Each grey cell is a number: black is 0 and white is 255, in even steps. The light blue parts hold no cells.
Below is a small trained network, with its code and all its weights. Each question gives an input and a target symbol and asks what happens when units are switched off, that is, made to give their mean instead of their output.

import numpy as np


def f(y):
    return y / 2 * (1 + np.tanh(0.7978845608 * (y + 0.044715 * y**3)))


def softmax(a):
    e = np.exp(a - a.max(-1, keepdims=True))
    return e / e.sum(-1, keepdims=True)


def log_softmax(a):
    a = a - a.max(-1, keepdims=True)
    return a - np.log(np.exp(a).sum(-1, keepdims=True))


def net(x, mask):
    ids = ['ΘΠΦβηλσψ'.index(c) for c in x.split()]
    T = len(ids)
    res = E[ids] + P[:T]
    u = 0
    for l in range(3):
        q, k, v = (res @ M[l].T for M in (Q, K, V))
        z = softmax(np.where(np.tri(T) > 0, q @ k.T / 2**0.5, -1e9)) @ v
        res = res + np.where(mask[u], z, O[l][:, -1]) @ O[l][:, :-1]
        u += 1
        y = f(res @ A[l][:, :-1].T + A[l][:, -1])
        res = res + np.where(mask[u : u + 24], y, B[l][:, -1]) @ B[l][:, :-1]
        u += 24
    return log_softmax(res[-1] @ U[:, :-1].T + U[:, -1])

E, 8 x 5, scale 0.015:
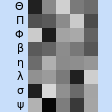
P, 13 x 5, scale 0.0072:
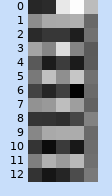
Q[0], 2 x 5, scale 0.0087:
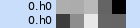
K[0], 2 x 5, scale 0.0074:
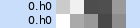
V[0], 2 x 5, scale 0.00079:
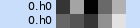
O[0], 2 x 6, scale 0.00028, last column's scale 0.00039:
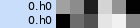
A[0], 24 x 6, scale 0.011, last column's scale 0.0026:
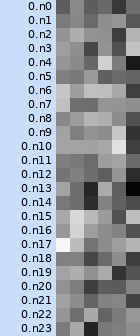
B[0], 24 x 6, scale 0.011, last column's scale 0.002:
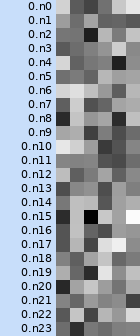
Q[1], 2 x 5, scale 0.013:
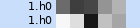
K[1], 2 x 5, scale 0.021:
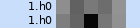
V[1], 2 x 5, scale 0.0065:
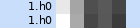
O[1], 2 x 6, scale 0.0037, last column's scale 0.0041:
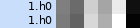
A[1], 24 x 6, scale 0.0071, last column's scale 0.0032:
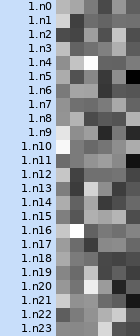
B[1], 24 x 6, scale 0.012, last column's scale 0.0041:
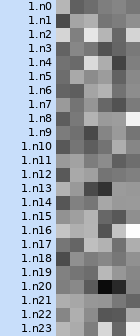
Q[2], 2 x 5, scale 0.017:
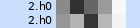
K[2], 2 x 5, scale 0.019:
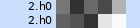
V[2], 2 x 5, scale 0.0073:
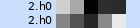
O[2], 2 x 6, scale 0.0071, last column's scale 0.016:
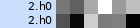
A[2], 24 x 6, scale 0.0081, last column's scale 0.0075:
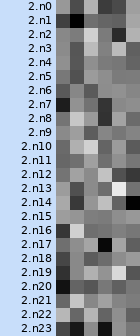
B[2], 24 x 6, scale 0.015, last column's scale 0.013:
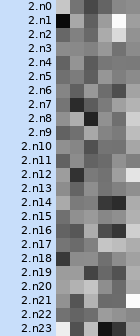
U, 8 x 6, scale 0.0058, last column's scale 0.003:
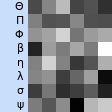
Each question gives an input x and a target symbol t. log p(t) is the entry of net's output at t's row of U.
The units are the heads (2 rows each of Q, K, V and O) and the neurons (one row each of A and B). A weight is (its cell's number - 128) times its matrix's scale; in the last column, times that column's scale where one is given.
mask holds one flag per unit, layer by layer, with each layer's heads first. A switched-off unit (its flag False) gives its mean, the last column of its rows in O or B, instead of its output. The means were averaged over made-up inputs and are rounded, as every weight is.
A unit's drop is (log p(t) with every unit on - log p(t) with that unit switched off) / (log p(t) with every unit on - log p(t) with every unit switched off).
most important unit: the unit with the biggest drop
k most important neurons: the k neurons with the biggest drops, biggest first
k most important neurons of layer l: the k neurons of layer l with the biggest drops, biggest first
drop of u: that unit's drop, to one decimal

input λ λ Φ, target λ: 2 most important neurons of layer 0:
0.n10, 0.n9
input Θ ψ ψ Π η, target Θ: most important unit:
1.h0
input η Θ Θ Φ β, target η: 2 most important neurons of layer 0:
0.n10, 0.n8
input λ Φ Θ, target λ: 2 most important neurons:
0.n10, 1.n2
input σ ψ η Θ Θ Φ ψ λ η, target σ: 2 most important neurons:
1.n4, 0.n10
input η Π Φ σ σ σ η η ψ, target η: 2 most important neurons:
1.n4, 1.n20
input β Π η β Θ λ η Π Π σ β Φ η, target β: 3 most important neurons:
0.n15, 1.n20, 2.n1
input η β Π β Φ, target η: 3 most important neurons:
1.n4, 1.n20, 0.n10
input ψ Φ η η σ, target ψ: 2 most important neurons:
2.n23, 1.n23
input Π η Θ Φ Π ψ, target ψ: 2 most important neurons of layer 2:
2.n23, 2.n8
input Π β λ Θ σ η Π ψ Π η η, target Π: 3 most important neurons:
1.n20, 1.n13, 0.n4
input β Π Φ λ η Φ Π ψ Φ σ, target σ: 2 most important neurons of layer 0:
0.n15, 0.n16
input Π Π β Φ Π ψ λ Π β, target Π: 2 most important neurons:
1.n20, 1.n13
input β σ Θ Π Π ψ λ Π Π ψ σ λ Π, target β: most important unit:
0.n15
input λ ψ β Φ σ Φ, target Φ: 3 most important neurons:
0.n6, 1.n16, 1.n23
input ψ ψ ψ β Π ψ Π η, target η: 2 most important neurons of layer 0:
0.n15, 0.n16
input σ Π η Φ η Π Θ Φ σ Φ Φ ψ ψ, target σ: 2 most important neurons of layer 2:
2.n8, 2.n7
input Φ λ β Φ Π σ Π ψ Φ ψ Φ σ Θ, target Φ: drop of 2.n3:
0.0
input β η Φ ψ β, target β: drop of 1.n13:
0.1
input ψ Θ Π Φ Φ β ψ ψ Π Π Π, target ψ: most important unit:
2.h0
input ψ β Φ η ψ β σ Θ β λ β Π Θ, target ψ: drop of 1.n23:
0.3
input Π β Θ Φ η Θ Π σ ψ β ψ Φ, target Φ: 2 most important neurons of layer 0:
0.n6, 0.n7
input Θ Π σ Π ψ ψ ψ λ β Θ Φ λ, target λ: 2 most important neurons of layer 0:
0.n10, 0.n17
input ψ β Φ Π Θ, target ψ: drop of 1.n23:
0.4
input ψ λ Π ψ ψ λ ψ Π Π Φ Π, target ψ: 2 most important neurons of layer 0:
0.n17, 0.n0
